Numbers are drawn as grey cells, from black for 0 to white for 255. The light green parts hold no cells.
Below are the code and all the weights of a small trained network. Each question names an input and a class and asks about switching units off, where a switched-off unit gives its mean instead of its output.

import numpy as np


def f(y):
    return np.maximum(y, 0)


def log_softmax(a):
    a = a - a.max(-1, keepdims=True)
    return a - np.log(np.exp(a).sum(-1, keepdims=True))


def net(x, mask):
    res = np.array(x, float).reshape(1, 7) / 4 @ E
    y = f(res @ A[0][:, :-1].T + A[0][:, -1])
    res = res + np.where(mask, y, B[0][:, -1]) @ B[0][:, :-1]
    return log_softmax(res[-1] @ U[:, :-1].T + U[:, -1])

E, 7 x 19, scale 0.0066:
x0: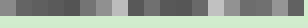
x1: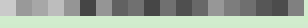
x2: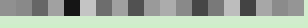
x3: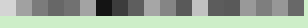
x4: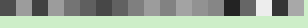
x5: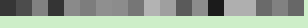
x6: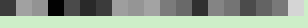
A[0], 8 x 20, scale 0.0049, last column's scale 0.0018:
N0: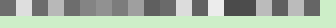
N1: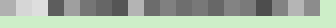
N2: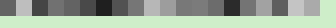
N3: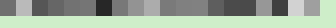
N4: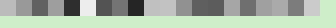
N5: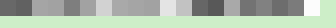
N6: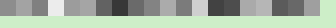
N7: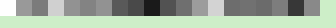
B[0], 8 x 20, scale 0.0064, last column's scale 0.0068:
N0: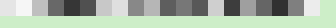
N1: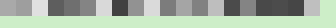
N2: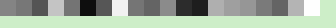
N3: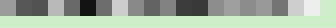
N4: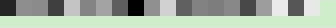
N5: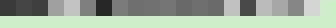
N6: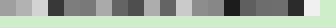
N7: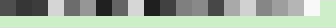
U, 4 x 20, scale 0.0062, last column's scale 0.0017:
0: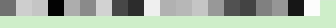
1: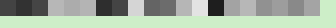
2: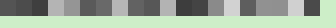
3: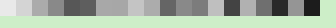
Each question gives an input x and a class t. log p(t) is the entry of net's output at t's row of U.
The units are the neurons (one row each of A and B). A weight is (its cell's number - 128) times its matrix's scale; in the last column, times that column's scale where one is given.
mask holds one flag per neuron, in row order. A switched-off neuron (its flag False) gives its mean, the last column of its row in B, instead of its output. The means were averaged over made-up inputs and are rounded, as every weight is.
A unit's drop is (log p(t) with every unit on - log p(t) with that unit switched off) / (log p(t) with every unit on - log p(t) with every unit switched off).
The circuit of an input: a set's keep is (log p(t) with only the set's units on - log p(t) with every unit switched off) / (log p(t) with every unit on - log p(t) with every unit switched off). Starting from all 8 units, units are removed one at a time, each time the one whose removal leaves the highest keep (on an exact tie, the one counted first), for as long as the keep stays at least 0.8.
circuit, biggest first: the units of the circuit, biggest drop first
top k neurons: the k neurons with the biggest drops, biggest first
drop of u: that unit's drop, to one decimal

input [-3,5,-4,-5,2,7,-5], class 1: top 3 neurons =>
(N0 N4 N5)
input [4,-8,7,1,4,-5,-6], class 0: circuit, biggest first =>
(N4)
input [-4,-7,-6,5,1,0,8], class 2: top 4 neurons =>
(N2 N0 N3 N6)
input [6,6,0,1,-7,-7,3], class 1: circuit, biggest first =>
(N7 N2)
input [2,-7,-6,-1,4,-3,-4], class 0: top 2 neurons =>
(N3 N2)
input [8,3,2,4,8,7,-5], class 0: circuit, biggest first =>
(N6 N4)
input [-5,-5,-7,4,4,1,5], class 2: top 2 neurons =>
(N2 N0)
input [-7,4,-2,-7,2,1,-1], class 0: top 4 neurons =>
(N2 N7 N3 N5)
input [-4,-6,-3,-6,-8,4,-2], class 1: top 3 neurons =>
(N2 N3 N0)
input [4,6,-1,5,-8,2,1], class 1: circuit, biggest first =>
(N7 N0 N2)
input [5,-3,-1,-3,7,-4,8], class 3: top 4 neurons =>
(N0 N5 N4 N7)
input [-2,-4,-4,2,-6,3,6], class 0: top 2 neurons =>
(N7 N2)
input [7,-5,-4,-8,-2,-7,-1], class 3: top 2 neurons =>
(N0 N4)
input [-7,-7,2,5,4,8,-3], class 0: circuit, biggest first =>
(N6)
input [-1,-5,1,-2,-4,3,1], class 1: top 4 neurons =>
(N2 N0 N3 N6)
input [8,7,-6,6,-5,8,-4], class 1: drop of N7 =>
0.2
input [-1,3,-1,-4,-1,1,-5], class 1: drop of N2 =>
0.1
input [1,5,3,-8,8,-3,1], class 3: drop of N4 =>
0.0
